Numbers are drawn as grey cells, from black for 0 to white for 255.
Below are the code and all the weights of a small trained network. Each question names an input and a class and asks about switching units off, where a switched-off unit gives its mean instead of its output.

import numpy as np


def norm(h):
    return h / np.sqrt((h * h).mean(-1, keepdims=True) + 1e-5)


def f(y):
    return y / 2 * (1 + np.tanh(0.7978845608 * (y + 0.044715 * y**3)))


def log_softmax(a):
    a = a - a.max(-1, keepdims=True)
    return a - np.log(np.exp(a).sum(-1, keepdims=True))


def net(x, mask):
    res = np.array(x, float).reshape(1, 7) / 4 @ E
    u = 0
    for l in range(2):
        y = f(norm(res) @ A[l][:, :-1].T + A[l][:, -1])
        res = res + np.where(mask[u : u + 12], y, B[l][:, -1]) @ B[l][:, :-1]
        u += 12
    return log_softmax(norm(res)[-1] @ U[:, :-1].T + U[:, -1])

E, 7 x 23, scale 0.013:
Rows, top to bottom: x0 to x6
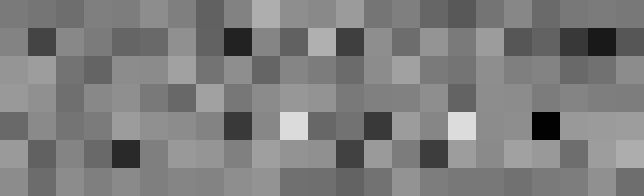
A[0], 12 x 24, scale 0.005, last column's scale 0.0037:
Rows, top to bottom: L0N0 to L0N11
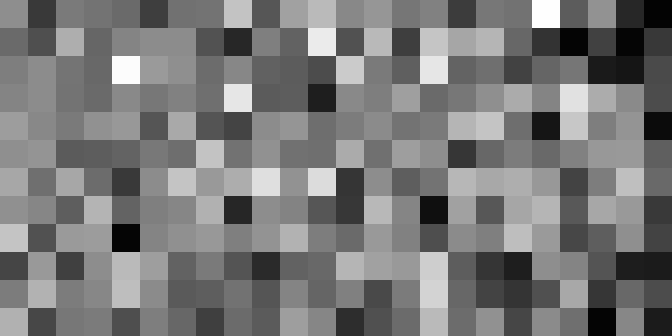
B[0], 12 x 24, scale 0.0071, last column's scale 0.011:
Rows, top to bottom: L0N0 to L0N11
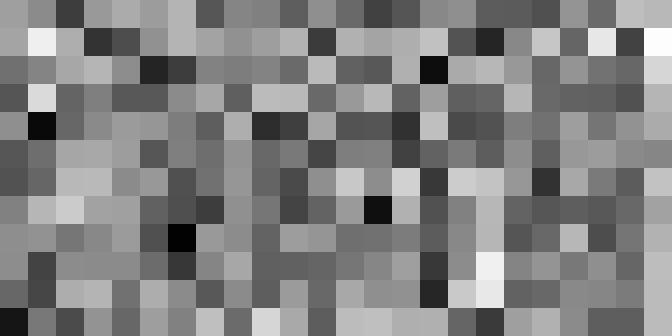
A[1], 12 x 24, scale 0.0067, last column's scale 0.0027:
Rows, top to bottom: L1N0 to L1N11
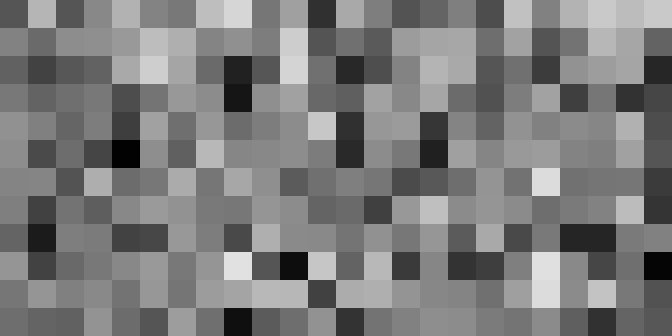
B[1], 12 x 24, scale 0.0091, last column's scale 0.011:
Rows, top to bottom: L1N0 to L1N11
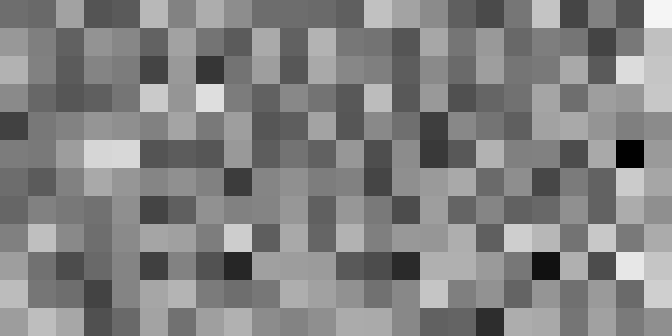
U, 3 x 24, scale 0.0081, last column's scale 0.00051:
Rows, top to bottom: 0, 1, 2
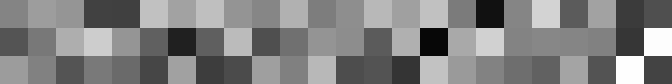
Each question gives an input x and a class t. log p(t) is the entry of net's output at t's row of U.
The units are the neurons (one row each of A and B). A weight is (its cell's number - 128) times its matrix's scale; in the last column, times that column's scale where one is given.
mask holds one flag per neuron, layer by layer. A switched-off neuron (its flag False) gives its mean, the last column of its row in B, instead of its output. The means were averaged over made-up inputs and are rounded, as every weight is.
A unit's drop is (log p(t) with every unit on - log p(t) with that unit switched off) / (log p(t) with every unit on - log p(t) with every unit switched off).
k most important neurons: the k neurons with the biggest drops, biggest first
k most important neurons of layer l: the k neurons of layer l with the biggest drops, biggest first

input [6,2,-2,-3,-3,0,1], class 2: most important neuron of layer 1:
(L1N9)
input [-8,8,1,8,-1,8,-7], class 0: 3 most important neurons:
(L0N1, L0N11, L0N2)
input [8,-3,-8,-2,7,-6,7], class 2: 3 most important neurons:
(L1N2, L0N6, L1N1)
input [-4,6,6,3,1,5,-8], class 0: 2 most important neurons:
(L0N1, L0N11)
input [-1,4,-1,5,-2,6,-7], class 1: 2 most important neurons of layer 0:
(L0N6, L0N8)
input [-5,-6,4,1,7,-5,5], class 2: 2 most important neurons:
(L0N1, L1N2)
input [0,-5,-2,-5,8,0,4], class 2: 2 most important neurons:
(L1N2, L0N1)
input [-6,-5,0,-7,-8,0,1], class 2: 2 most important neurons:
(L1N9, L0N1)
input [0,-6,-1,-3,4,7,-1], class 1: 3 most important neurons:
(L0N1, L1N5, L0N11)
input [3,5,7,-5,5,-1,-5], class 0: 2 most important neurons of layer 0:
(L0N11, L0N1)
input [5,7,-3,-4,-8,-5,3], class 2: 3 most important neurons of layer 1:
(L1N9, L1N0, L1N6)
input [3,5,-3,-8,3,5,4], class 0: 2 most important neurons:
(L0N1, L0N2)
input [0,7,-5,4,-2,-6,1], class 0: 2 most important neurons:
(L0N1, L0N11)
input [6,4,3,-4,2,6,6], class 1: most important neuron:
(L0N6)
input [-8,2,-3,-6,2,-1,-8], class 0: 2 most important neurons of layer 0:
(L0N1, L0N0)
